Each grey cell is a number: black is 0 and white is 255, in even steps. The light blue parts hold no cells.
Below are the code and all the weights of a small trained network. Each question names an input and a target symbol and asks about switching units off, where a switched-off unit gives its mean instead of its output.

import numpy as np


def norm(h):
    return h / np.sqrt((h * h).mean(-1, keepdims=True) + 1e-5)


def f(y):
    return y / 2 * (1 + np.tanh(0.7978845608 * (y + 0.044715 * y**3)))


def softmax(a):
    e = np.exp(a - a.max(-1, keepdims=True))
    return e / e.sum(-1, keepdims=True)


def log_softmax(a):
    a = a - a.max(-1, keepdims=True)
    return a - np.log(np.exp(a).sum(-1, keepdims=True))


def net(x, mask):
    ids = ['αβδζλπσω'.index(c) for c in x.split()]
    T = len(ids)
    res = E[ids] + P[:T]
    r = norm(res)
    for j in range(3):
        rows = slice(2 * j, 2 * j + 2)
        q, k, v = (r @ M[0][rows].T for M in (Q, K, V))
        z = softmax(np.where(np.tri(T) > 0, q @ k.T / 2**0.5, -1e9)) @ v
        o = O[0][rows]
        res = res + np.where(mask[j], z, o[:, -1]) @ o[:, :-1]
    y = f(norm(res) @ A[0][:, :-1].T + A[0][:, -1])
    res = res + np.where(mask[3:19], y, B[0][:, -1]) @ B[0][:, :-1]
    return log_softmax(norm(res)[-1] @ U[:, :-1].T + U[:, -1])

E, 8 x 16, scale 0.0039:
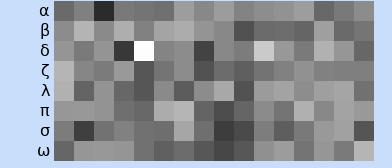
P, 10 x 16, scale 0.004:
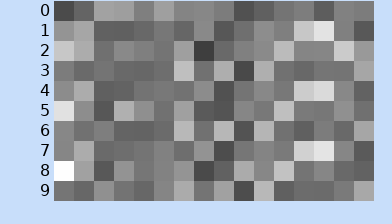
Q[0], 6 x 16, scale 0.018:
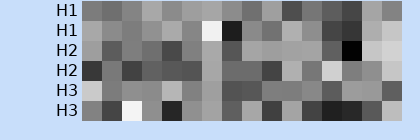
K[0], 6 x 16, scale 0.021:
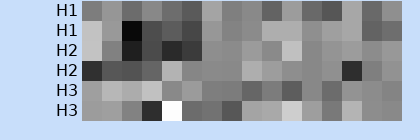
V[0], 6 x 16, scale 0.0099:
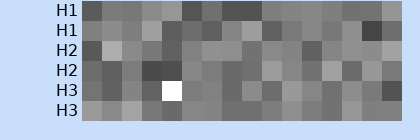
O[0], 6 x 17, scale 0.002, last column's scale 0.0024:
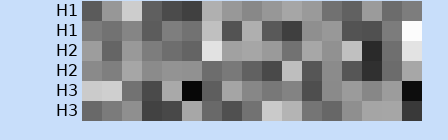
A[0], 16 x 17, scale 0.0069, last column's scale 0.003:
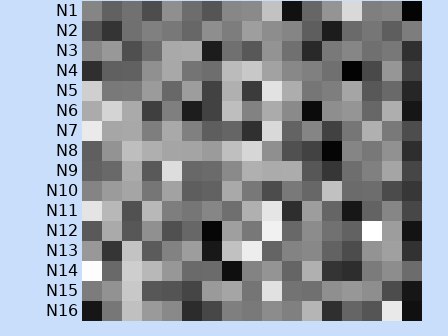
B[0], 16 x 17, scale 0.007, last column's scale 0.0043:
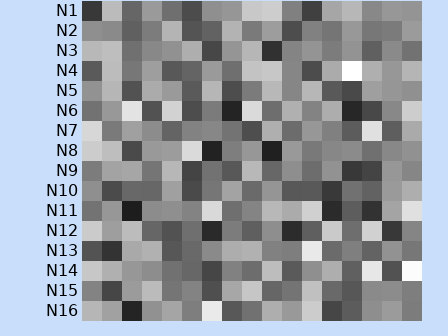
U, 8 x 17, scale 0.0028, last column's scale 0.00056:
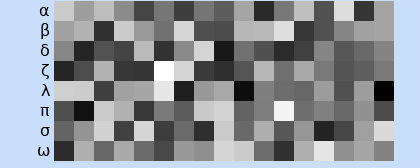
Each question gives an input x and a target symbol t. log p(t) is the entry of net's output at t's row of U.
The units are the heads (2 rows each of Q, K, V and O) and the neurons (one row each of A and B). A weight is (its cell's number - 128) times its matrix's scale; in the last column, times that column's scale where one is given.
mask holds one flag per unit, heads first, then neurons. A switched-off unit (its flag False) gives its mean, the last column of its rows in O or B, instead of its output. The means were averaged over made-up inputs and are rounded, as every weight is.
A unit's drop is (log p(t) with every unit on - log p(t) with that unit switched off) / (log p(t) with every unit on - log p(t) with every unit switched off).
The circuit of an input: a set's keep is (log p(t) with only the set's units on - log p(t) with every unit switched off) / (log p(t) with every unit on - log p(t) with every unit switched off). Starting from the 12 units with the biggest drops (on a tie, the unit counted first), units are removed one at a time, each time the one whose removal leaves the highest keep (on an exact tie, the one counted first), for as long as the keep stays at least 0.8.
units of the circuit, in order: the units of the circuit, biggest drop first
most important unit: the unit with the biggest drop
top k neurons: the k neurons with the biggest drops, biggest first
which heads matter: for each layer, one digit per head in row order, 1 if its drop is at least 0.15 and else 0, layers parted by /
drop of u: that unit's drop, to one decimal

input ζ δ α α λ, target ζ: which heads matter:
001
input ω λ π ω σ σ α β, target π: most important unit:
H1
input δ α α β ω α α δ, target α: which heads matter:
110
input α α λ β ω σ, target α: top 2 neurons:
(N14 N11)
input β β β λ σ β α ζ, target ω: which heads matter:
010
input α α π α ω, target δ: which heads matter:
001
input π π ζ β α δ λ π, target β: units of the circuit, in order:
(N5 H1)
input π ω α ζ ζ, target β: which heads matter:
100
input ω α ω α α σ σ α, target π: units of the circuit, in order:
(H1 N15)
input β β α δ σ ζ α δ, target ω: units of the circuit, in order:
(N1 H2)
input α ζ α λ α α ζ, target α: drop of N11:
0.1
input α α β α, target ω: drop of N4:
0.4
